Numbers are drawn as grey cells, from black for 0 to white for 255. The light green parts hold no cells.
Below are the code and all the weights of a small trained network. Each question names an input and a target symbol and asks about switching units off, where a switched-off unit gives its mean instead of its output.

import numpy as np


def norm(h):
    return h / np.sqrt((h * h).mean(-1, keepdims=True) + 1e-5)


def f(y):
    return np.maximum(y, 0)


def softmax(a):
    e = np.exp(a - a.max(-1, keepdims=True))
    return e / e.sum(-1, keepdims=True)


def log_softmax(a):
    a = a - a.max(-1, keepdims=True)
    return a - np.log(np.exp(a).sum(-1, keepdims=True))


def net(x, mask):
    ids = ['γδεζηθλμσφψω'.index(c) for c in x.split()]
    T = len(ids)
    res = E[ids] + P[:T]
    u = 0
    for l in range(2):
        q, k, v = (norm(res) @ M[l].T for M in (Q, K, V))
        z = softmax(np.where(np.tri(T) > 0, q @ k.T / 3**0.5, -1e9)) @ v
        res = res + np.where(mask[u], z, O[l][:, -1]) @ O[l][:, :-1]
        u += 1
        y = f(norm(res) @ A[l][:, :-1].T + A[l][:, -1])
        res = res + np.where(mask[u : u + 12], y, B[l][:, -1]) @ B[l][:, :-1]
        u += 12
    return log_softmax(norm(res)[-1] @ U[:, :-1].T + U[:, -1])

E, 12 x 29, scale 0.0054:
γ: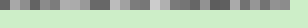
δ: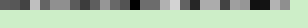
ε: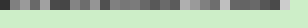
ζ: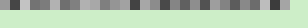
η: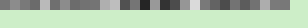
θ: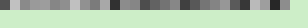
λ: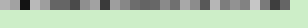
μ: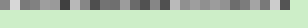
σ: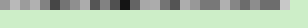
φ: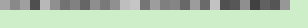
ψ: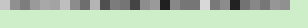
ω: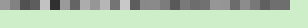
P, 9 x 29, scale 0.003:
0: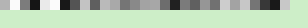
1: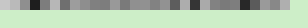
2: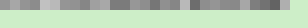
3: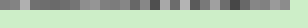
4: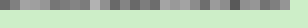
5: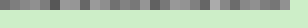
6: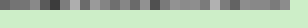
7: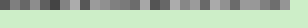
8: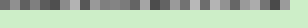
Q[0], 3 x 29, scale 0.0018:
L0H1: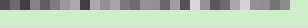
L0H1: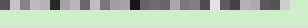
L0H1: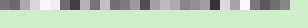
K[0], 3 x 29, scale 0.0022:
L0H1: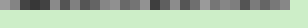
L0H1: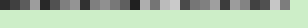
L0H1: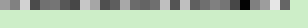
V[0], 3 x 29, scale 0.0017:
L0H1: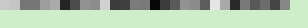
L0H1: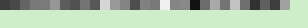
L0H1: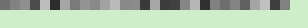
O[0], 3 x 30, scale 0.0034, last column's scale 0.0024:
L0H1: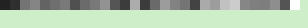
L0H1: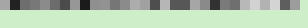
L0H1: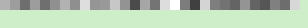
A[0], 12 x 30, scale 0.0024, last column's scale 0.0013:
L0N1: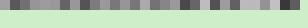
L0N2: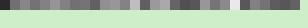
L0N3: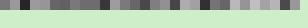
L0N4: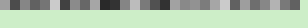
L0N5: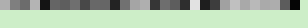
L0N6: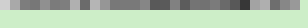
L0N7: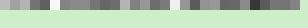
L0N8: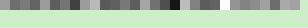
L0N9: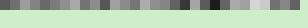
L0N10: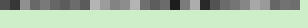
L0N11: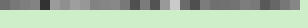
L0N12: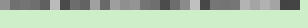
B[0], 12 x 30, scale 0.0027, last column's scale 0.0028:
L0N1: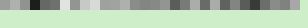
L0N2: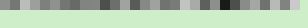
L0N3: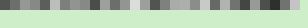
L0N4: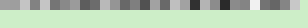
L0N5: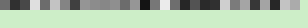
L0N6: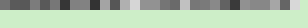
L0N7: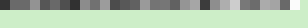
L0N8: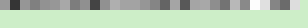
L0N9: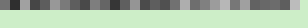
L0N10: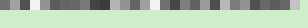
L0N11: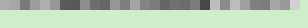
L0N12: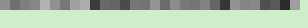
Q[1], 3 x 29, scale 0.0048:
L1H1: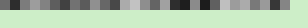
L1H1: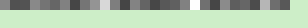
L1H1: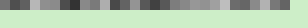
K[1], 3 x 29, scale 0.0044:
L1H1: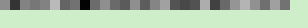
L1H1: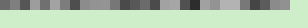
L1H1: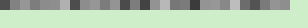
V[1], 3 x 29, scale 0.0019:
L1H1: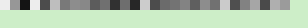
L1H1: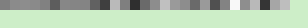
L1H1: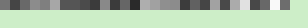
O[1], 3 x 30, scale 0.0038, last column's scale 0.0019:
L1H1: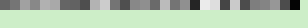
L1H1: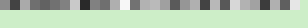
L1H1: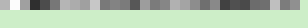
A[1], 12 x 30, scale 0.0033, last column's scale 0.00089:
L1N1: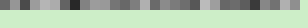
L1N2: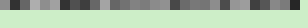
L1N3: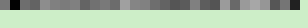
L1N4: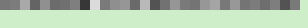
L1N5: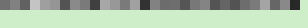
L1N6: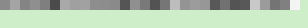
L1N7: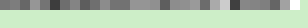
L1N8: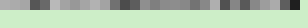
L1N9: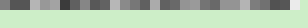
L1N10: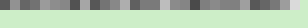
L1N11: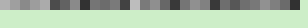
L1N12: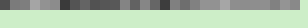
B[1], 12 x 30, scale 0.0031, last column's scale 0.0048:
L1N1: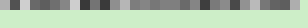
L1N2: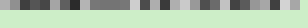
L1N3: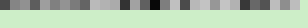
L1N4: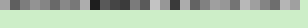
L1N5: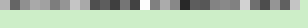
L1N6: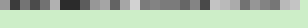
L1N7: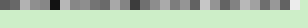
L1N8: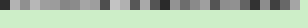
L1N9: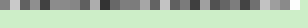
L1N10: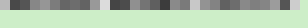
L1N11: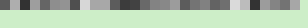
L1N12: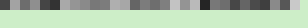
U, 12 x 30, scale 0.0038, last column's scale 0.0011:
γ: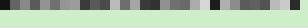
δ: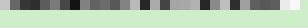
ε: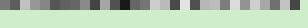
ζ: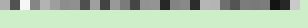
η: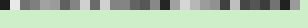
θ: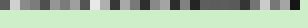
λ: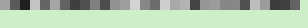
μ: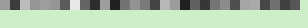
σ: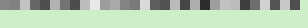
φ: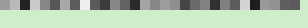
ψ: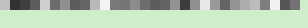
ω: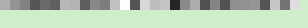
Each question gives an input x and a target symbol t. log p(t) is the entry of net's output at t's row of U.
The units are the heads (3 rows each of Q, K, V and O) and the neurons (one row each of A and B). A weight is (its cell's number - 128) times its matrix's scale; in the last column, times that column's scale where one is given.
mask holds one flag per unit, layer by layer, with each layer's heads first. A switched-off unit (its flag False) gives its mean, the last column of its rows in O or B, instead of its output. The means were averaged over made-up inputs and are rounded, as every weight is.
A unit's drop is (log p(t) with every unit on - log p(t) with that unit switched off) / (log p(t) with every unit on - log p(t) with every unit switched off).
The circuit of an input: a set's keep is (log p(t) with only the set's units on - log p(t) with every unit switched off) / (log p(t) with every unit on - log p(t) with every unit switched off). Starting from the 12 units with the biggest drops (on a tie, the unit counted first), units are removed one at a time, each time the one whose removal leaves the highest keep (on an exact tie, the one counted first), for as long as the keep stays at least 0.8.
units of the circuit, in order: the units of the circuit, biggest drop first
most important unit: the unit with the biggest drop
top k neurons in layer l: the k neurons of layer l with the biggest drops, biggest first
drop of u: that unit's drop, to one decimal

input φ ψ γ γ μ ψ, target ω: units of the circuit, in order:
[L0N6 L1H1]
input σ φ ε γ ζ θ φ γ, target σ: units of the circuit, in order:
[L1H1 L0H1 L1N6]
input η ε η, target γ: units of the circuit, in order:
[L1H1 L1N3]
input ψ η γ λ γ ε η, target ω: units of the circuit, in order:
[L1H1 L0N8]
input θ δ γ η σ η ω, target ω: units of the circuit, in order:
[L1H1 L0H1 L0N10]
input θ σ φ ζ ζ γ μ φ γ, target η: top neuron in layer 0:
[L0N8]
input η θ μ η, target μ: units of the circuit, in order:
[L1H1 L1N5]
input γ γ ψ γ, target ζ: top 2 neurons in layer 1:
[L1N1 L1N8]
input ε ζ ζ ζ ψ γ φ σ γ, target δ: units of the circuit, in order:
[L1H1 L1N6]
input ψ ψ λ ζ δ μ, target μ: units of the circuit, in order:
[L0H1 L1N5 L0N5]
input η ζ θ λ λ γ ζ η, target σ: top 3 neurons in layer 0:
[L0N7 L0N11 L0N8]
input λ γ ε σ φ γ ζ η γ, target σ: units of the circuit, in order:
[L0H1 L1H1 L1N6]
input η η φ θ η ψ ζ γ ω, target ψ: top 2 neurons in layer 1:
[L1N10 L1N12]
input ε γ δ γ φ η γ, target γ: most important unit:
L0N9
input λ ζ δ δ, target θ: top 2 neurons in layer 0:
[L0N5 L0N1]
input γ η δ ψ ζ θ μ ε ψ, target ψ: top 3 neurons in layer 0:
[L0N4 L0N7 L0N6]
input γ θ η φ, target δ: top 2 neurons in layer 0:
[L0N7 L0N8]
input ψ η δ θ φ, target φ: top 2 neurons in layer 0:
[L0N10 L0N4]
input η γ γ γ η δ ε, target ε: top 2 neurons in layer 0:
[L0N10 L0N8]
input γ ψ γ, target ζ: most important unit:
L0N6
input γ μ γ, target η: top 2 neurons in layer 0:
[L0N6 L0N7]
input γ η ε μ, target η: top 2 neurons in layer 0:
[L0N1 L0N7]
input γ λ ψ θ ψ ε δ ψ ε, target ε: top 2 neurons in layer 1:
[L1N4 L1N11]
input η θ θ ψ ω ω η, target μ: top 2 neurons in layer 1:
[L1N5 L1N1]
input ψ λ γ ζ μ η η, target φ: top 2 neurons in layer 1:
[L1N5 L1N9]
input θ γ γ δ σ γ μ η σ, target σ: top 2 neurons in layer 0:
[L0N5 L0N8]
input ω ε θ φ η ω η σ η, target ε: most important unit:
L0H1
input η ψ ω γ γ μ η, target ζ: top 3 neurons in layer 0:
[L0N7 L0N8 L0N2]
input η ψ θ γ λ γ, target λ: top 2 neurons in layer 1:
[L1N2 L1N9]
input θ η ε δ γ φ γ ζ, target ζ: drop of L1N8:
0.1
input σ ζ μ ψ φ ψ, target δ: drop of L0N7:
0.2
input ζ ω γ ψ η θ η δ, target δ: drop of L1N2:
0.6
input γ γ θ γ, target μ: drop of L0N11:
0.0
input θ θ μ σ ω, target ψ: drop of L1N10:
0.1
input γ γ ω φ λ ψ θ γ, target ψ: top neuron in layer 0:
[L0N3]
